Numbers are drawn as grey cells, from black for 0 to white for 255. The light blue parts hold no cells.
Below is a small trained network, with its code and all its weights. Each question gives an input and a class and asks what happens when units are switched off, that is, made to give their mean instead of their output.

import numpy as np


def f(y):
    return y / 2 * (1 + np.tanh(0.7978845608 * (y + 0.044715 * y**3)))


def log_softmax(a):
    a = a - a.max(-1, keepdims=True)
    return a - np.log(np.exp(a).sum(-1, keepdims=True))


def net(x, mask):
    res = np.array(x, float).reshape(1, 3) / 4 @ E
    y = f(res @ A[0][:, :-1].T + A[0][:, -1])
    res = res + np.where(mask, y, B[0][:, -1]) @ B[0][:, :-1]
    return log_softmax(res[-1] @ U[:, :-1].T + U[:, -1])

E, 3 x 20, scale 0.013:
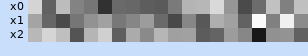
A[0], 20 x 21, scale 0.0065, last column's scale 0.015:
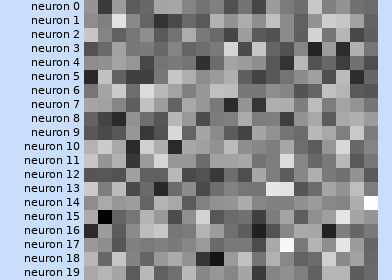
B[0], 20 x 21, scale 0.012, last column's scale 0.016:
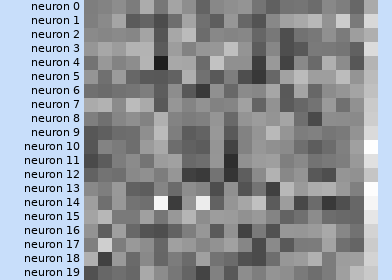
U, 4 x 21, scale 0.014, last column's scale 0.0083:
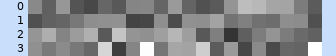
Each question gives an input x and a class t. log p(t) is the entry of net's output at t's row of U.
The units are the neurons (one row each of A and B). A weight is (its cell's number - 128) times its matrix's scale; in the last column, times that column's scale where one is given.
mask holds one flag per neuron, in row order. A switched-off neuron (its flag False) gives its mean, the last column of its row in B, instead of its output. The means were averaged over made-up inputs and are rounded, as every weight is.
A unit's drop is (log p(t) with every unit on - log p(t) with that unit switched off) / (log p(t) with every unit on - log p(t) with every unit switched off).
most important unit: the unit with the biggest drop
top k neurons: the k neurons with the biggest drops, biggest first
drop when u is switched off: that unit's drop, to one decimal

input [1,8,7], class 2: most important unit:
neuron 7
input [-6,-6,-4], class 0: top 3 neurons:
[neuron 5; neuron 16; neuron 15]
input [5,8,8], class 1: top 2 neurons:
[neuron 10; neuron 11]
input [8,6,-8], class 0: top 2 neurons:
[neuron 13; neuron 1]
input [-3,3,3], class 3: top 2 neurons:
[neuron 1; neuron 13]
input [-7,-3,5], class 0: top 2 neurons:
[neuron 16; neuron 5]
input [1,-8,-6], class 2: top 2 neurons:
[neuron 3; neuron 4]
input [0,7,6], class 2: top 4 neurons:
[neuron 7; neuron 17; neuron 15; neuron 9]
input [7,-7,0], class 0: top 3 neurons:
[neuron 13; neuron 1; neuron 18]
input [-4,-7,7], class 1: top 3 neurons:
[neuron 10; neuron 11; neuron 6]
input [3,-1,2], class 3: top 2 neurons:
[neuron 5; neuron 16]
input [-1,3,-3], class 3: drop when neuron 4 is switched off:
0.2
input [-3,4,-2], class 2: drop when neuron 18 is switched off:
0.1
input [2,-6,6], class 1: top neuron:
[neuron 10]
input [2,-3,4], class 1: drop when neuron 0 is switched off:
0.0
